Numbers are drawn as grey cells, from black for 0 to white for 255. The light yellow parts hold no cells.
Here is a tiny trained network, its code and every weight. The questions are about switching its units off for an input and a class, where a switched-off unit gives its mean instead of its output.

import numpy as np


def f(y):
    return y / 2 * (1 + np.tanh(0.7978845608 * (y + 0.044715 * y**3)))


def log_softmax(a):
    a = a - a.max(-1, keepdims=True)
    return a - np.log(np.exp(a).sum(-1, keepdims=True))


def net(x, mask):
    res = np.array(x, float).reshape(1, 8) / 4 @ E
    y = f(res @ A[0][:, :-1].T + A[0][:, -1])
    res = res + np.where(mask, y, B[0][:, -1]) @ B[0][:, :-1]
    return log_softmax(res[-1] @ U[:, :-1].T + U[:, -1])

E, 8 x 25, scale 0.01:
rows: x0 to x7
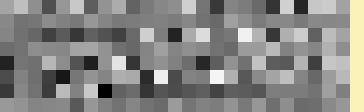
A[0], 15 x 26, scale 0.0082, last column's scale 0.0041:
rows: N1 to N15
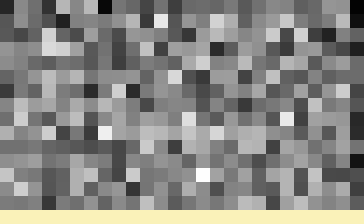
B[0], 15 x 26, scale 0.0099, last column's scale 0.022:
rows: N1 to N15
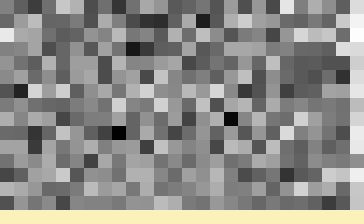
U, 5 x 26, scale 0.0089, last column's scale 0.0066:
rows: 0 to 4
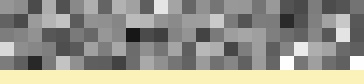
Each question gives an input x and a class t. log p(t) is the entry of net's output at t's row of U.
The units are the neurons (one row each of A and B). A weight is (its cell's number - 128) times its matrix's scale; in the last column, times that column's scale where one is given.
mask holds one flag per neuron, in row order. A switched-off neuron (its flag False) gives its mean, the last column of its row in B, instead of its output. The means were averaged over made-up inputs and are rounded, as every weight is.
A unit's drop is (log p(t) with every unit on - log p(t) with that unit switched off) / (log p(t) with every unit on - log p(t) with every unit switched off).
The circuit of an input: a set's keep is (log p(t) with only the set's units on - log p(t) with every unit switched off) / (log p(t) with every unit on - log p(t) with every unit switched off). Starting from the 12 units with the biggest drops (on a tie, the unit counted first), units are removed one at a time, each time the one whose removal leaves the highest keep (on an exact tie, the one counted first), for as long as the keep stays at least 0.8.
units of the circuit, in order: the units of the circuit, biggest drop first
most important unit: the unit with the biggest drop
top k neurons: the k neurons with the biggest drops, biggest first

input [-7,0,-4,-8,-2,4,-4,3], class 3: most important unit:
N3
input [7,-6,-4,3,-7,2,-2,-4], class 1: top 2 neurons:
N13, N3
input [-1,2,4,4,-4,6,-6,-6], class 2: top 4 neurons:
N2, N1, N7, N6
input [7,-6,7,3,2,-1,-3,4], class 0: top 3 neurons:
N11, N3, N5
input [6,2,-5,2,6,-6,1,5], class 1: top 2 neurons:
N7, N2
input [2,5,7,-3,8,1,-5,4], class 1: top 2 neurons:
N7, N6
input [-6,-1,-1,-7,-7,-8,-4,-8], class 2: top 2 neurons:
N4, N7
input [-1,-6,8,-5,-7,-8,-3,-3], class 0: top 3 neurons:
N11, N5, N2
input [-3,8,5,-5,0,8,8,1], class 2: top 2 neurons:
N2, N10
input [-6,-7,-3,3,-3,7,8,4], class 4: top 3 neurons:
N1, N4, N9
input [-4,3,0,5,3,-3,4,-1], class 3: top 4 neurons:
N10, N2, N13, N3
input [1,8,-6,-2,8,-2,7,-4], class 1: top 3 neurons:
N7, N10, N11
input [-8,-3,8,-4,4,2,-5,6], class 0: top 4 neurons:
N11, N5, N15, N9
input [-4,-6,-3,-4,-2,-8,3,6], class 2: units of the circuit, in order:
N4
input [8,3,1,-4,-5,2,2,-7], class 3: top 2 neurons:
N9, N14
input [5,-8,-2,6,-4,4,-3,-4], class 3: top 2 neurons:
N7, N9
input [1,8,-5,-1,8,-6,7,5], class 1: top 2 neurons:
N7, N10
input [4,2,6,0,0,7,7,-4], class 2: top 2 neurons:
N2, N10
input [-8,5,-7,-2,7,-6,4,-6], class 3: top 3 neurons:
N3, N13, N11
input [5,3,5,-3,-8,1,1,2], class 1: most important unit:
N13
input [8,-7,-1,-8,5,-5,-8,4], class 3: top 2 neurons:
N9, N14
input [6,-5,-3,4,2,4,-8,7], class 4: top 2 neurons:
N10, N3
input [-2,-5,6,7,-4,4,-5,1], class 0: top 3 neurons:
N11, N5, N1
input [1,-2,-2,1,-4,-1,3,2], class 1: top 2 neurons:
N10, N13
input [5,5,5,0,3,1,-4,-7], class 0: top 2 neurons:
N11, N3
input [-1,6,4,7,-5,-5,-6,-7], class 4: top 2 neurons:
N10, N2
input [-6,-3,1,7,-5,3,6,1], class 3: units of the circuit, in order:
N3
